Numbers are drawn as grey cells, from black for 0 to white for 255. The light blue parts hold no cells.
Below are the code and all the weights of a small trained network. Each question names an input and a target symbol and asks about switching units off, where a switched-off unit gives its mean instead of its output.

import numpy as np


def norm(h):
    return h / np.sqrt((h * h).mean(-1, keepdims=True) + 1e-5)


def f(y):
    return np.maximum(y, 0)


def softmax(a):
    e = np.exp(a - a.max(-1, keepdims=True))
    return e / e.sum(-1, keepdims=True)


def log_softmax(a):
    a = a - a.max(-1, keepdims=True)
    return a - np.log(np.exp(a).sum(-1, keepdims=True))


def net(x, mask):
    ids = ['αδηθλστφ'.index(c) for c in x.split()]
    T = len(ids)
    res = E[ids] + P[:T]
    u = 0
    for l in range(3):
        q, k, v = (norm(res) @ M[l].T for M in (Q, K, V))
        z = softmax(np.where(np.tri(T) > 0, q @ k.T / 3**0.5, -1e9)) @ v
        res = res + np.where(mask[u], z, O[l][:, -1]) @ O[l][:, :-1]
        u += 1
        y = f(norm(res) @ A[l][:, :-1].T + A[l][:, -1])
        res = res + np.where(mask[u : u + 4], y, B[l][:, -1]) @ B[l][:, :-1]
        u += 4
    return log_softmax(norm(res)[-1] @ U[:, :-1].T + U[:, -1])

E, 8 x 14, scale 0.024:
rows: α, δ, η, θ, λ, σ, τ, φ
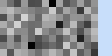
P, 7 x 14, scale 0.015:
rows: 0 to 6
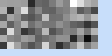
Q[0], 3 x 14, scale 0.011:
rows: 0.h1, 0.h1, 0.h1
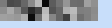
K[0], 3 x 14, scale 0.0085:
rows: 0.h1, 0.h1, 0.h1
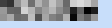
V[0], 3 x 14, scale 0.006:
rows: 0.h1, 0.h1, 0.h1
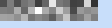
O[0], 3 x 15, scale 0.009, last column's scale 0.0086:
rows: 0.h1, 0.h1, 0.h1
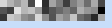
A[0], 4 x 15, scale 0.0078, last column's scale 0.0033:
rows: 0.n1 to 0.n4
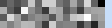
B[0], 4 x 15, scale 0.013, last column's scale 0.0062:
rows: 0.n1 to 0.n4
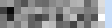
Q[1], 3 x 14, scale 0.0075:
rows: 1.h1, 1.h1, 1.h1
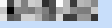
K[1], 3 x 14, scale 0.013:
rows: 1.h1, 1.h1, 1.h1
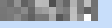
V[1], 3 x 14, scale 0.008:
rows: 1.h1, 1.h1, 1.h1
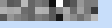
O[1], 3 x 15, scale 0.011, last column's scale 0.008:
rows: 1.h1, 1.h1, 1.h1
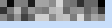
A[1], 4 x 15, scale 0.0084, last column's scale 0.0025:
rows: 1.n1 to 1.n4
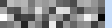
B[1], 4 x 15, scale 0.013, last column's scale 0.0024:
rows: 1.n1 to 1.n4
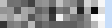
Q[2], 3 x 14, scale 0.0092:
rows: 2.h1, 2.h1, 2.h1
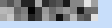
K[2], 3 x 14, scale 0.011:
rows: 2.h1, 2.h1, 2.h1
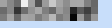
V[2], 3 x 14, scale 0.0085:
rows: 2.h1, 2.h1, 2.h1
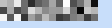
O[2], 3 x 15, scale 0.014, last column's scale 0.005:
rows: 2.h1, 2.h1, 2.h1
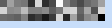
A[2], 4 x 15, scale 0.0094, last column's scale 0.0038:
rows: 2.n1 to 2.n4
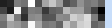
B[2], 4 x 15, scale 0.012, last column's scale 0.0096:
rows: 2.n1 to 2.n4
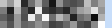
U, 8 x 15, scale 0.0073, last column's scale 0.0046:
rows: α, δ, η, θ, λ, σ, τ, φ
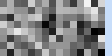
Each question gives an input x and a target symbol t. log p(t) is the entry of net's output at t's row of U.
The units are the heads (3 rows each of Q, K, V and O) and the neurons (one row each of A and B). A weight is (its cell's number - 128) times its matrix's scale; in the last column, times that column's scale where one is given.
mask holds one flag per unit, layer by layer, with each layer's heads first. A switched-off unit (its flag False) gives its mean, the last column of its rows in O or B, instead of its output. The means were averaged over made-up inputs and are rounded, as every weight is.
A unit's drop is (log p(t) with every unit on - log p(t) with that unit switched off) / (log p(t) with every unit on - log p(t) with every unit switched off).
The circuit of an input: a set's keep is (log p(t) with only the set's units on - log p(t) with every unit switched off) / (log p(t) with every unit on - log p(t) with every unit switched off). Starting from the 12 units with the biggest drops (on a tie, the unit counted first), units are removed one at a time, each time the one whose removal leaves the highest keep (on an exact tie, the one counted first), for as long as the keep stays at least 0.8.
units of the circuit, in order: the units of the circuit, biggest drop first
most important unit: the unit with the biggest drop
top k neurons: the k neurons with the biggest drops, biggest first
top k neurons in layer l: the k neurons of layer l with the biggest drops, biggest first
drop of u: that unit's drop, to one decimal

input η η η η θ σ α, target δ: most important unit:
0.h1
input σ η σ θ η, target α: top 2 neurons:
(2.n3 2.n4)
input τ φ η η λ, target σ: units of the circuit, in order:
(2.h1 0.n3)
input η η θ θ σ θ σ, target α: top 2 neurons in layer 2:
(2.n3 2.n4)
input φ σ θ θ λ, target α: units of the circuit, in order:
(1.h1 2.n3)
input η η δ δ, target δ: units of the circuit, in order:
(0.n4 1.n1 0.h1)
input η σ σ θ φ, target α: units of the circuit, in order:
(2.n3 1.h1)
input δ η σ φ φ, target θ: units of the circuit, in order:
(2.h1 0.n4)
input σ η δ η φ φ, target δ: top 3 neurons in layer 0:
(0.n4 0.n3 0.n2)
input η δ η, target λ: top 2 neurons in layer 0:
(0.n3 0.n4)
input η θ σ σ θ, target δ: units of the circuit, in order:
(0.h1 1.n3)
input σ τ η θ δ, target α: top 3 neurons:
(2.n3 2.n4 1.n4)
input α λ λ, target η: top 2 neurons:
(2.n2 0.n3)
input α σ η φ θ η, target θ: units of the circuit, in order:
(2.h1)
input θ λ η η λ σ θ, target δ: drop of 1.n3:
0.4
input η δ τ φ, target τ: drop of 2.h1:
0.4
